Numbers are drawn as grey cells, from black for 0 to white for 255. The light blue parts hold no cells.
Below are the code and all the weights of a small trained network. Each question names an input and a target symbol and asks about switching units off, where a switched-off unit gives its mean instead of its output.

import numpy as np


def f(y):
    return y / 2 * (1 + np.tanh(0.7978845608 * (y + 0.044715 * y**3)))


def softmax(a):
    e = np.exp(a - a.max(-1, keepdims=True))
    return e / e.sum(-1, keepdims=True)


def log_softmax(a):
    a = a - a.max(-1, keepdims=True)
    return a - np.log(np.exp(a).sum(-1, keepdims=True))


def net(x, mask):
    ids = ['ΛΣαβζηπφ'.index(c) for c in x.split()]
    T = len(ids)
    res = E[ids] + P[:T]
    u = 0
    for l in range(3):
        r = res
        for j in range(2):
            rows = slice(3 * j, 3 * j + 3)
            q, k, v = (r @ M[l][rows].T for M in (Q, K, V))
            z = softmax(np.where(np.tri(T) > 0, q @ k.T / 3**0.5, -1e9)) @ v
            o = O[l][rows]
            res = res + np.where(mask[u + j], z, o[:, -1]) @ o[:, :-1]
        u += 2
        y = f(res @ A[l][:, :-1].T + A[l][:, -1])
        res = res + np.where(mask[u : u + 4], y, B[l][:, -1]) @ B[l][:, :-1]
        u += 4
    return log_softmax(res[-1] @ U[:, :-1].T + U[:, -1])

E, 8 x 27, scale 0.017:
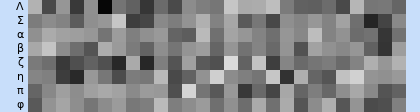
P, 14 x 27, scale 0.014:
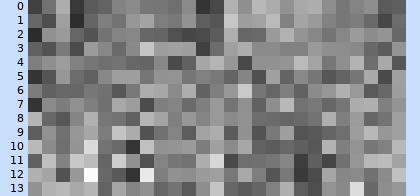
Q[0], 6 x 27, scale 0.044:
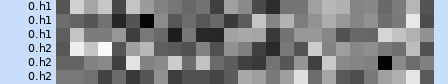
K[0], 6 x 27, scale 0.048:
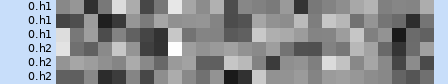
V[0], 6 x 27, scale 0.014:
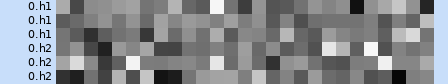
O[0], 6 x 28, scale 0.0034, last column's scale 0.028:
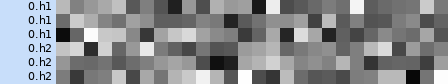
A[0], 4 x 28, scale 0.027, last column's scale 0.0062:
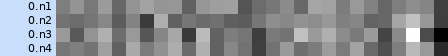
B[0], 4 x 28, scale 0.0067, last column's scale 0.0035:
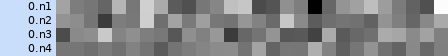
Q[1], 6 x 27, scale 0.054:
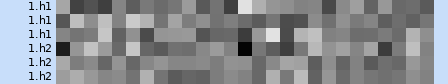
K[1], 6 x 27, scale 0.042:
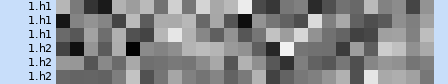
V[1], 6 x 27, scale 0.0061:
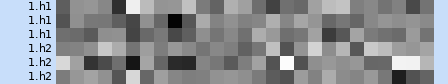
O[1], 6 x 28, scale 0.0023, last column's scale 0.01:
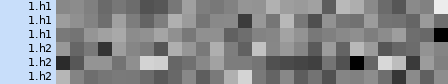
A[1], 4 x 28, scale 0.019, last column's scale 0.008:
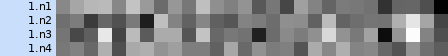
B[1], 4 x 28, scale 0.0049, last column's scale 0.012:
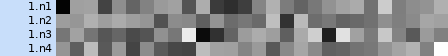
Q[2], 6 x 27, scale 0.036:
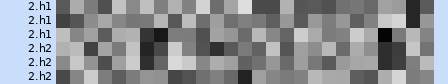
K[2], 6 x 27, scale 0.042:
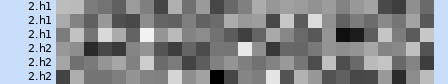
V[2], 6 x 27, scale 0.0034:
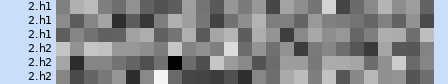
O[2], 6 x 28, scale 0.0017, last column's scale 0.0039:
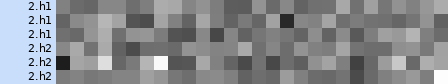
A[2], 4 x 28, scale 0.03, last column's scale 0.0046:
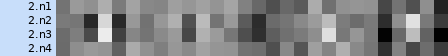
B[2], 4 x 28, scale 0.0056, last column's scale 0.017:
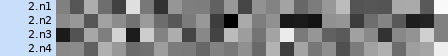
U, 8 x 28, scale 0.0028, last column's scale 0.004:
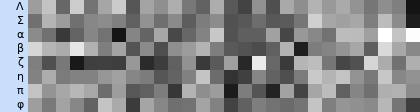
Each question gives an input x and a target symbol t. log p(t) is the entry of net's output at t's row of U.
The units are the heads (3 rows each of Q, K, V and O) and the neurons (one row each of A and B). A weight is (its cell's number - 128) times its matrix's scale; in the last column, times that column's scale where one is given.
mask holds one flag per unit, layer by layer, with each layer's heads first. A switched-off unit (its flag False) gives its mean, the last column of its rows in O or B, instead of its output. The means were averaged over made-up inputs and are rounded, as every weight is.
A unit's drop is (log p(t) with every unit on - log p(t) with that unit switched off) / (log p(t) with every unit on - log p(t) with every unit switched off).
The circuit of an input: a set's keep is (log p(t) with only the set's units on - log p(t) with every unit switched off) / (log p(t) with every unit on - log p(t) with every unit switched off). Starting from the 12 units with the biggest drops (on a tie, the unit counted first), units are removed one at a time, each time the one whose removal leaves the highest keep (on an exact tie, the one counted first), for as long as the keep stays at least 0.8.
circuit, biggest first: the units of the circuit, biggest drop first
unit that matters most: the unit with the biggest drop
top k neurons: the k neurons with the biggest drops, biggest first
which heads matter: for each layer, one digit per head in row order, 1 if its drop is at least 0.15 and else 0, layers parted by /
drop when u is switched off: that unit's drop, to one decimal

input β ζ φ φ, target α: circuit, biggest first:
(2.n4, 0.h2)
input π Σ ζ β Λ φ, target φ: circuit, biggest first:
(2.n1, 0.h1, 0.h2)
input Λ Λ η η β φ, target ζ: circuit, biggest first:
(0.h2, 1.n4, 0.h1)
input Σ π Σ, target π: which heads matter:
10 / 00 / 00
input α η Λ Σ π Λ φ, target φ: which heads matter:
01 / 00 / 00
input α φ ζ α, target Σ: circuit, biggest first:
(1.n1, 0.h1)
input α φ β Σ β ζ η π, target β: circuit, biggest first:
(0.h2, 1.n4)
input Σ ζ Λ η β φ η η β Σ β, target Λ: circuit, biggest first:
(0.h2, 0.h1)
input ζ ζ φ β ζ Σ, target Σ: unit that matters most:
1.n1
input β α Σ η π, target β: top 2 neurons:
(1.n4, 2.n1)
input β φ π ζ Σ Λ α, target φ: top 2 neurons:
(2.n1, 1.n4)
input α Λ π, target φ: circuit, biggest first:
(2.n1, 0.h2, 0.h1)
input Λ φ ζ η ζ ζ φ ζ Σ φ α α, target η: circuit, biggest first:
(0.h2, 0.n1, 0.h1)
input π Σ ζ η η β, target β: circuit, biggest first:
(0.h2, 1.n4)
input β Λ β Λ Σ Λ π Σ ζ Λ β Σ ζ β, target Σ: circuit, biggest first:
(0.h1, 1.n1)
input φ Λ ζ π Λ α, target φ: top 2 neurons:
(2.n1, 0.n1)
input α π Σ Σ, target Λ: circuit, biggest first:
(0.h2)
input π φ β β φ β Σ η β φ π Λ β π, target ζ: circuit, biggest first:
(0.h2, 0.h1)
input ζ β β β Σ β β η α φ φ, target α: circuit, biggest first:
(2.n4, 0.h2, 0.h1)
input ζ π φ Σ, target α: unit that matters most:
2.n4
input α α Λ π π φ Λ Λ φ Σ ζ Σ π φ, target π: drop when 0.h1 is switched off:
0.7
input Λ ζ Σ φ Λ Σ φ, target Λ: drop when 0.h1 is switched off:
0.2
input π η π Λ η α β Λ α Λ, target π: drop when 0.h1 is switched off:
0.7
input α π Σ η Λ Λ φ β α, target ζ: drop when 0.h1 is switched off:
0.4
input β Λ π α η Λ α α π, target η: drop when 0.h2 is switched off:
1.0
